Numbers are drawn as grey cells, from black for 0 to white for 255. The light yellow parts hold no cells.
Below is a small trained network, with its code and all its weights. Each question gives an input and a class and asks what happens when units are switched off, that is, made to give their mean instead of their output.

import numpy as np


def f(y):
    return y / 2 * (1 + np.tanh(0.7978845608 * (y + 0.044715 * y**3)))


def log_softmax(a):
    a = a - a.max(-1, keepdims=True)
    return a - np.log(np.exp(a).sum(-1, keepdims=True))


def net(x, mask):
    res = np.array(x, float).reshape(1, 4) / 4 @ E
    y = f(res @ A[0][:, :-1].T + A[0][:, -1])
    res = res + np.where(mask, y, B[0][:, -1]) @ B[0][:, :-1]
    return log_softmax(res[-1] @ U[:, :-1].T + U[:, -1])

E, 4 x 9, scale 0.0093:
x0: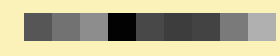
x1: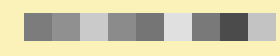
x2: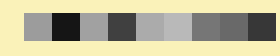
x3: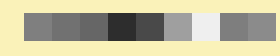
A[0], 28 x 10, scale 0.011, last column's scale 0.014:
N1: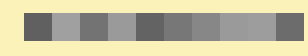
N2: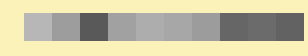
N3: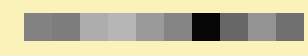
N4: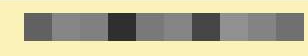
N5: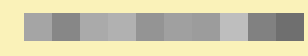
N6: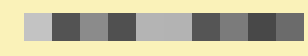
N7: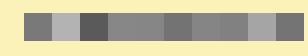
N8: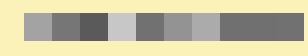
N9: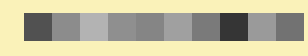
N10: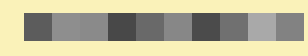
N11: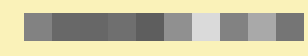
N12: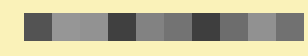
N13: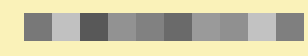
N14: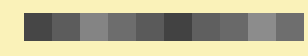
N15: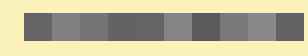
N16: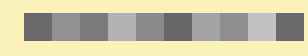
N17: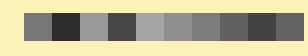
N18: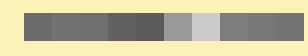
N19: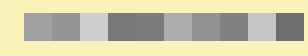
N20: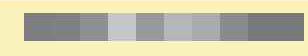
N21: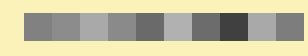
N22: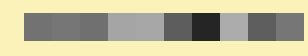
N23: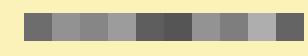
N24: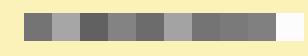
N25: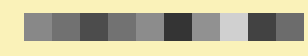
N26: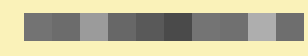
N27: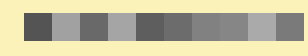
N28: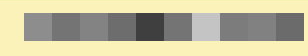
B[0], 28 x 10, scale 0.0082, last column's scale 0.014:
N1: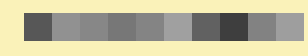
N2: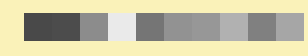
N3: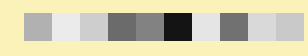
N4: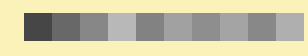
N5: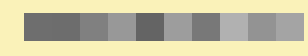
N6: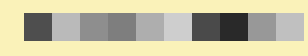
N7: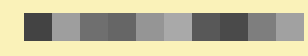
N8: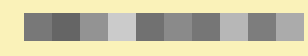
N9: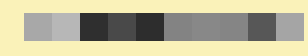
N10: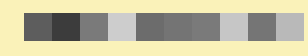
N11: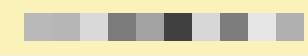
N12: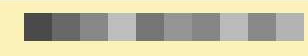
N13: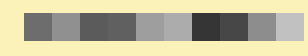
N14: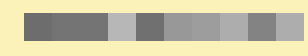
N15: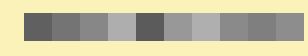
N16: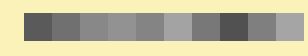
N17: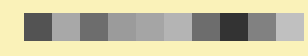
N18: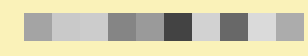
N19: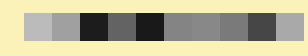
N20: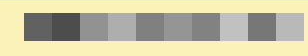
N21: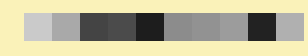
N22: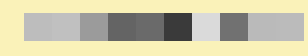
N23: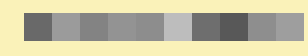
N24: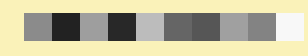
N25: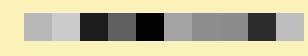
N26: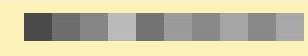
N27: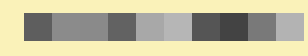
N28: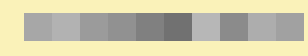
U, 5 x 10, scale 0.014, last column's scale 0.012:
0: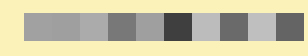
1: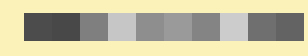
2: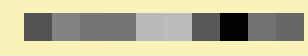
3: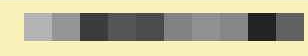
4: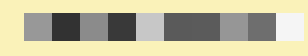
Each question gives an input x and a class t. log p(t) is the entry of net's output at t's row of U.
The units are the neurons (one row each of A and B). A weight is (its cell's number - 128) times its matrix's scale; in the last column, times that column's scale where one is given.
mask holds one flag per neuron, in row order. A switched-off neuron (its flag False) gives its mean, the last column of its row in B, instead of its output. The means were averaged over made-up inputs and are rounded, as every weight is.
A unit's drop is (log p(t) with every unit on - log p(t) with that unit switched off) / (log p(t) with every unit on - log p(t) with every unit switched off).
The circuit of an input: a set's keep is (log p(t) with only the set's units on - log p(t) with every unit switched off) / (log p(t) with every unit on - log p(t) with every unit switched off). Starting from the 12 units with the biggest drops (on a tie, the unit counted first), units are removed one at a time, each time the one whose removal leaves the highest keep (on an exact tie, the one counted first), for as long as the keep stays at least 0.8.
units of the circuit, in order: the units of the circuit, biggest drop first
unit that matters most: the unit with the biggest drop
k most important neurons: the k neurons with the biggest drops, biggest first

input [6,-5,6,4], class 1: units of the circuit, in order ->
[N4 N14]
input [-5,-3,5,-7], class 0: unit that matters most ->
N22
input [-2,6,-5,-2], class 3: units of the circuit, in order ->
[N21 N19]
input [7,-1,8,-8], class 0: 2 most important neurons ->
[N3 N22]
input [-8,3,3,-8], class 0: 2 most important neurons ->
[N3 N22]
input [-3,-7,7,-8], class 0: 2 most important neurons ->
[N22 N3]
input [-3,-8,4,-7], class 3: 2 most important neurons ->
[N25 N11]
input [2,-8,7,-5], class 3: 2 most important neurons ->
[N25 N22]
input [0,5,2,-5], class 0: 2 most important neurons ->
[N3 N25]
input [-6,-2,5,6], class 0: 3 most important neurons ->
[N18 N11 N10]
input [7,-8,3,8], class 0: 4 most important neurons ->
[N18 N11 N28 N21]
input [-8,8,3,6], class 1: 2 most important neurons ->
[N20 N2]
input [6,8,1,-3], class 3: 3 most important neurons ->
[N21 N9 N19]
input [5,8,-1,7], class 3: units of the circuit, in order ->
[N19]
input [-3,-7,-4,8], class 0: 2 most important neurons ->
[N11 N18]
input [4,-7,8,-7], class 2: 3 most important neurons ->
[N6 N17 N11]
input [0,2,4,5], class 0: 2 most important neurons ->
[N18 N11]
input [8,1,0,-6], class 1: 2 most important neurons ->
[N10 N12]
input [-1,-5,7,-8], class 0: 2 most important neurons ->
[N22 N3]
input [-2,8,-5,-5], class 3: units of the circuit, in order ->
[N21]
